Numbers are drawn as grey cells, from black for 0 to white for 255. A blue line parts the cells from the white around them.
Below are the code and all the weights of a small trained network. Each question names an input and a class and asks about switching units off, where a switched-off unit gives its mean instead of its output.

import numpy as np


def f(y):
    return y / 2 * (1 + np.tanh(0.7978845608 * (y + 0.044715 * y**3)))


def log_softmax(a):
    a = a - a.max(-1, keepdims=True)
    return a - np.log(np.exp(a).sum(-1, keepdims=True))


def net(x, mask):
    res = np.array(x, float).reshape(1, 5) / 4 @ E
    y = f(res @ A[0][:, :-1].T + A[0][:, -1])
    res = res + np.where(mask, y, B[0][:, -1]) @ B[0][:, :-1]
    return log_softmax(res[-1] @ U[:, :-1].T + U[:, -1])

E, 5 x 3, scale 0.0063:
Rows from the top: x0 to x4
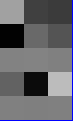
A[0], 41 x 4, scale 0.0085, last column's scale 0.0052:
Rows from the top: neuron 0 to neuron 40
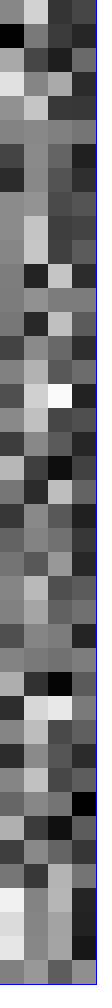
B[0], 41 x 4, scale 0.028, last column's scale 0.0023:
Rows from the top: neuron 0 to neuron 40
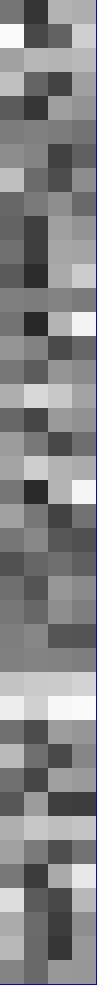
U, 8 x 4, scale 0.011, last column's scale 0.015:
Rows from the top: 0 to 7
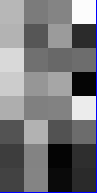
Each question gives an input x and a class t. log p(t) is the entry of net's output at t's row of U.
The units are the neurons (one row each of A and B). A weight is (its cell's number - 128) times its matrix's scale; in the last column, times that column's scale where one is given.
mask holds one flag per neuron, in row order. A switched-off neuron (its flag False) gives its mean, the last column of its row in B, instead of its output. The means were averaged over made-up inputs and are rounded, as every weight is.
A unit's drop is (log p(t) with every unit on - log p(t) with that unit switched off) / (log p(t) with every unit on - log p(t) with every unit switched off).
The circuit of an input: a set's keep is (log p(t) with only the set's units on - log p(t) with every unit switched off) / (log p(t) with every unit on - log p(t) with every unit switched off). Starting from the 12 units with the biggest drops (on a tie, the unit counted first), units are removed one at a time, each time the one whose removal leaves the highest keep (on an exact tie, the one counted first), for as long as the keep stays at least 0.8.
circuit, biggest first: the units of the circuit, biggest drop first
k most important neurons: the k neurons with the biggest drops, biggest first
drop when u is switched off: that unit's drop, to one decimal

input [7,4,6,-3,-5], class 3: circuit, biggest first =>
(neuron 28; neuron 34)
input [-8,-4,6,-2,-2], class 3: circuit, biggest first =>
(neuron 29)
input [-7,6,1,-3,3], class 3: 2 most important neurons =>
(neuron 29; neuron 16)
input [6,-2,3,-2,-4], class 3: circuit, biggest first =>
(neuron 28; neuron 34; neuron 19)
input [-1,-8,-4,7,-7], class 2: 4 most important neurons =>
(neuron 37; neuron 3; neuron 39; neuron 38)
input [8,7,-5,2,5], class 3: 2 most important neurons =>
(neuron 28; neuron 34)
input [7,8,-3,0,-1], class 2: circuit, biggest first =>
(neuron 1; neuron 7)
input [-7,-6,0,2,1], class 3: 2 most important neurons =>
(neuron 29; neuron 16)
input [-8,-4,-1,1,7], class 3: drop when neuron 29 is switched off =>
0.4
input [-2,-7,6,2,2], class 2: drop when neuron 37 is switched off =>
0.2
